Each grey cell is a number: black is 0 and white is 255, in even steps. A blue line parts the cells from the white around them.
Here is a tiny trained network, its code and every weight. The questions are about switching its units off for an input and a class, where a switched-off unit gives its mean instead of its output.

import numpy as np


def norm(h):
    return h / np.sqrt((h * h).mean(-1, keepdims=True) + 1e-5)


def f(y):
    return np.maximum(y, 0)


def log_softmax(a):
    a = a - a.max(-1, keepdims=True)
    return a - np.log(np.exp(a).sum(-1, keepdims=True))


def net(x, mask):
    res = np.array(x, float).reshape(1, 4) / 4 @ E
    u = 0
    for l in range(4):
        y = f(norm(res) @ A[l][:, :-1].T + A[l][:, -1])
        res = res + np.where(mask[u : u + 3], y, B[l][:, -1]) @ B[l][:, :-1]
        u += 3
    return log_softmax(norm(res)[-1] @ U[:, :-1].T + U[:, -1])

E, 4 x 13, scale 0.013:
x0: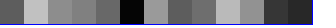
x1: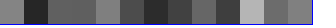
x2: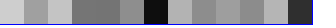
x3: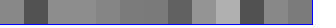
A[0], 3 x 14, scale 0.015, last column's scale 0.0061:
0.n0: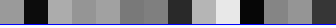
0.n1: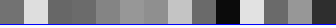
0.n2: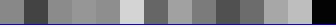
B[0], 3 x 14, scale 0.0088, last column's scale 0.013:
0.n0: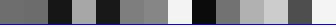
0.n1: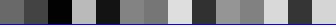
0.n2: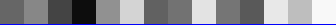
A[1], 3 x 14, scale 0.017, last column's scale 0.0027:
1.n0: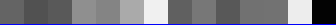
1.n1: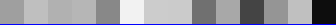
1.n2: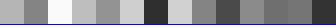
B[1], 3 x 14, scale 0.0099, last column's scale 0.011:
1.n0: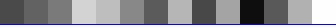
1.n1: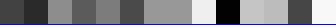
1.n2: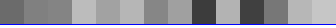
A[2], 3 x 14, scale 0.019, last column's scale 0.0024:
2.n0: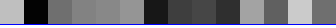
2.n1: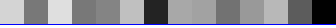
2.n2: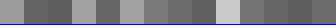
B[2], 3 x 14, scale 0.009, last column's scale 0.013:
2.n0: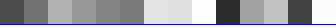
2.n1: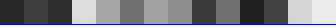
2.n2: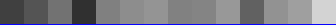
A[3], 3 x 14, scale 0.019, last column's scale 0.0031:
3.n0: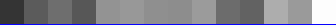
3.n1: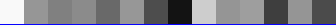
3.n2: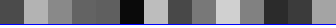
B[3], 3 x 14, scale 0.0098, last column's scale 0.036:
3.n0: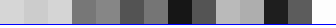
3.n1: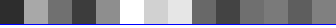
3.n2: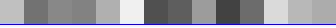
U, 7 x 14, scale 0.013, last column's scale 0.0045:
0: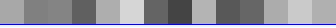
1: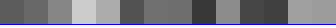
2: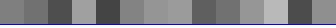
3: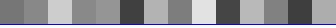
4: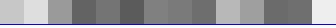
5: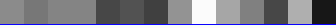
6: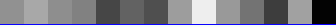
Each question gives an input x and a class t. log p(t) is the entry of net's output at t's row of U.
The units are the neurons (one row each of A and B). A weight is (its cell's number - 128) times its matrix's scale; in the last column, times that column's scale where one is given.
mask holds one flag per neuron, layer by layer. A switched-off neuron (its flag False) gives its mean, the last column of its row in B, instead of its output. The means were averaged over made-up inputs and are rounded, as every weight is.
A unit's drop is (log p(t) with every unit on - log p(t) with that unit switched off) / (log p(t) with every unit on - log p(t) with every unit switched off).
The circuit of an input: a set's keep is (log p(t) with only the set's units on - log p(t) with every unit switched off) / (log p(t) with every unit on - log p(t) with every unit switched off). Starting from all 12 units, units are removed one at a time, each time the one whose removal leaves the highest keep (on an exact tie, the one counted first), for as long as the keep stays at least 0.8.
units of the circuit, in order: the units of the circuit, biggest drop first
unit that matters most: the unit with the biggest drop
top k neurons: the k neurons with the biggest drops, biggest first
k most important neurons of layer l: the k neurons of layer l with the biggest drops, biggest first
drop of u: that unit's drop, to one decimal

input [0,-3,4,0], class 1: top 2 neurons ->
1.n2; 2.n0
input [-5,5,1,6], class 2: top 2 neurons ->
0.n0; 3.n2
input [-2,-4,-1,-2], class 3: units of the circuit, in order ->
1.n1
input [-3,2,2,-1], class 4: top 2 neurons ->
3.n0; 0.n2
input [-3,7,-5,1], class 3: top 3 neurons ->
2.n0; 2.n1; 1.n2
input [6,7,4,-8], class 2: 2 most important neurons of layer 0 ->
0.n1; 0.n2
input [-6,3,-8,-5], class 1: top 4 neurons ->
1.n0; 3.n2; 3.n0; 0.n0
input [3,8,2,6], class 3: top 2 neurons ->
2.n0; 0.n1
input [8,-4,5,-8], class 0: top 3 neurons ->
3.n2; 0.n0; 3.n0
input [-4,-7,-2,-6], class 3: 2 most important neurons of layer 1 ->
1.n1; 1.n2
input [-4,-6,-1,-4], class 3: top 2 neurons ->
1.n1; 0.n0
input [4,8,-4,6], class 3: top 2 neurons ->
2.n0; 0.n1
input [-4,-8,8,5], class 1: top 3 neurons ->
2.n1; 1.n2; 2.n0
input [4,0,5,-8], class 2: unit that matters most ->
0.n1
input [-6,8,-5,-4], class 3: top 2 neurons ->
2.n0; 3.n2
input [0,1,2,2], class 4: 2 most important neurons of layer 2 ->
2.n2; 2.n1
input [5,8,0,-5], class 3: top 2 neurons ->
2.n0; 0.n0
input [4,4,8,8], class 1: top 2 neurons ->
2.n1; 0.n1
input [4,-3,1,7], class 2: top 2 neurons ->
0.n0; 3.n0
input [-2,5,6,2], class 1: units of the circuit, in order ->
2.n1
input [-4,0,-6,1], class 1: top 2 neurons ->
1.n0; 3.n2
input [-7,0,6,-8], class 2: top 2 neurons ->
0.n1; 3.n2
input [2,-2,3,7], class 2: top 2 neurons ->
0.n0; 3.n0
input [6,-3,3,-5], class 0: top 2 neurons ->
3.n2; 0.n0
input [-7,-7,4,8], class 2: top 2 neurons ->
0.n0; 3.n2
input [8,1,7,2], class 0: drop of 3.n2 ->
0.9
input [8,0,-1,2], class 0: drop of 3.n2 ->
0.5
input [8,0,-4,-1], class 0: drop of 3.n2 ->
0.6
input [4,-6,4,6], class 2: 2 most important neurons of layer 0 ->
0.n0; 0.n2
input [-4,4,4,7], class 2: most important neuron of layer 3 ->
3.n2
